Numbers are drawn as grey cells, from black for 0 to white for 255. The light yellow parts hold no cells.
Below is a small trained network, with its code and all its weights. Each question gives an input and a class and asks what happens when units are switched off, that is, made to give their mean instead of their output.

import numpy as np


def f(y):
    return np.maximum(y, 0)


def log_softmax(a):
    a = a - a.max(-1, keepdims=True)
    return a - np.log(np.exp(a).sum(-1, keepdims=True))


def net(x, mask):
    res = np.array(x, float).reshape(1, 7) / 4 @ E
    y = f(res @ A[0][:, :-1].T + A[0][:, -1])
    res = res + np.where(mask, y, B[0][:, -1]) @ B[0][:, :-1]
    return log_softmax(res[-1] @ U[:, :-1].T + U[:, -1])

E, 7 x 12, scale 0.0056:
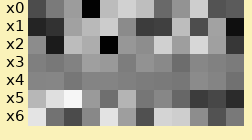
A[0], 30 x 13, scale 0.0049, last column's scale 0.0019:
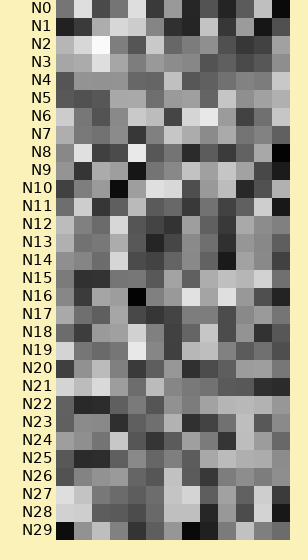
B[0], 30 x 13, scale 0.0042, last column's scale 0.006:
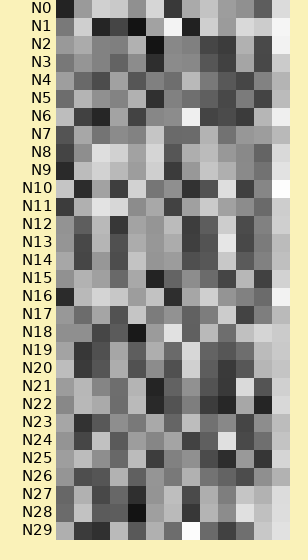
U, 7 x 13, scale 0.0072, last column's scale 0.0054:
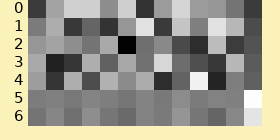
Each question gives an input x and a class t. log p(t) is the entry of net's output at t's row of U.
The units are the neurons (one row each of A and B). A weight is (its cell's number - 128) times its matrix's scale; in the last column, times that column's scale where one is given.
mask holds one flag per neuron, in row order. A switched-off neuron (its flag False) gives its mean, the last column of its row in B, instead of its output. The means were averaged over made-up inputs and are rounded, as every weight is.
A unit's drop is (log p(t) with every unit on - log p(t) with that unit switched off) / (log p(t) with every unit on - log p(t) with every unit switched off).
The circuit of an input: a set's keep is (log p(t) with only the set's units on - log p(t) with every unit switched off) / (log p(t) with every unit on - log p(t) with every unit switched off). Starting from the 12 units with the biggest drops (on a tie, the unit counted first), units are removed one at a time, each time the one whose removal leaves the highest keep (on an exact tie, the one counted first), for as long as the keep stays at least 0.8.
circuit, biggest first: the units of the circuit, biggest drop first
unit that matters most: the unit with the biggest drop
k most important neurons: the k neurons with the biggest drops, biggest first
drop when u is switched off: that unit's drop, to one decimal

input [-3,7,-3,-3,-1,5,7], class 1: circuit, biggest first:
(N1 N18)
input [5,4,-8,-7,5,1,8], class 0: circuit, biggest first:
(N8)
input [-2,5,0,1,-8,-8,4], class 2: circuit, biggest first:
(N22 N25)
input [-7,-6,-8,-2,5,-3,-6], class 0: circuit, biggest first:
(N0 N11)
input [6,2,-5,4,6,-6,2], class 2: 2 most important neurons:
(N25 N22)
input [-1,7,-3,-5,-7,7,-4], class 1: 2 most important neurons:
(N1 N18)
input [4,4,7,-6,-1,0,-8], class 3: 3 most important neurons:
(N29 N20 N23)
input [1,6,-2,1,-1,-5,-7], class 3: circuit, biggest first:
(N29 N20)
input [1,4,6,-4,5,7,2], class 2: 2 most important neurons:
(N2 N21)
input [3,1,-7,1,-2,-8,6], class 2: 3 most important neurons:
(N25 N22 N15)
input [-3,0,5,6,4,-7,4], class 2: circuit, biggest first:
(N22 N15)
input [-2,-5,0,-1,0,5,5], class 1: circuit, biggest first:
(N28 N27)
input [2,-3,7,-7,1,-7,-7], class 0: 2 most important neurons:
(N16 N9)
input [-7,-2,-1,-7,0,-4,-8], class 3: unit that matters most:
N29
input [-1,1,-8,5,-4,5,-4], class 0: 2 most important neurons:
(N0 N8)
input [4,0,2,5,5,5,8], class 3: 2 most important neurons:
(N6 N19)
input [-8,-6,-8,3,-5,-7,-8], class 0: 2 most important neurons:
(N0 N11)
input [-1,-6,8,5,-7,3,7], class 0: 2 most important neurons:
(N16 N9)
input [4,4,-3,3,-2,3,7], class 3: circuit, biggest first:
(N6 N19)
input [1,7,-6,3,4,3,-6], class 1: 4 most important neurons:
(N1 N18 N16 N9)
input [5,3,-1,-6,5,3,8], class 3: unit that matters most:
N6
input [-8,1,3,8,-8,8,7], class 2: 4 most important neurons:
(N21 N2 N3 N10)
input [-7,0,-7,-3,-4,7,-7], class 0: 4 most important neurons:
(N0 N8 N11 N6)
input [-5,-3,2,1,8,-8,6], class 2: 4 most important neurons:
(N22 N15 N25 N5)
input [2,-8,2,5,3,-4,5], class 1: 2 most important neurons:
(N28 N27)
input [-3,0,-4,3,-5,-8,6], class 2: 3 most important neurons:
(N22 N15 N25)
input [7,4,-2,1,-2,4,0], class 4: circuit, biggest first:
(N10)
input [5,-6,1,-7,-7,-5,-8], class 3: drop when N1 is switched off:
0.2
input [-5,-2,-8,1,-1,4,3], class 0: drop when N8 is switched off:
0.1
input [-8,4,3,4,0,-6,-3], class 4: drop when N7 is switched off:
0.0
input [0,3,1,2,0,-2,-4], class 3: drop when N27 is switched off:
0.1
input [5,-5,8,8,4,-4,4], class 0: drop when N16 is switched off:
0.5
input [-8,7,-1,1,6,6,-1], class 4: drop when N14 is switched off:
0.3
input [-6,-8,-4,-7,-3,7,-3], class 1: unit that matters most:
N28
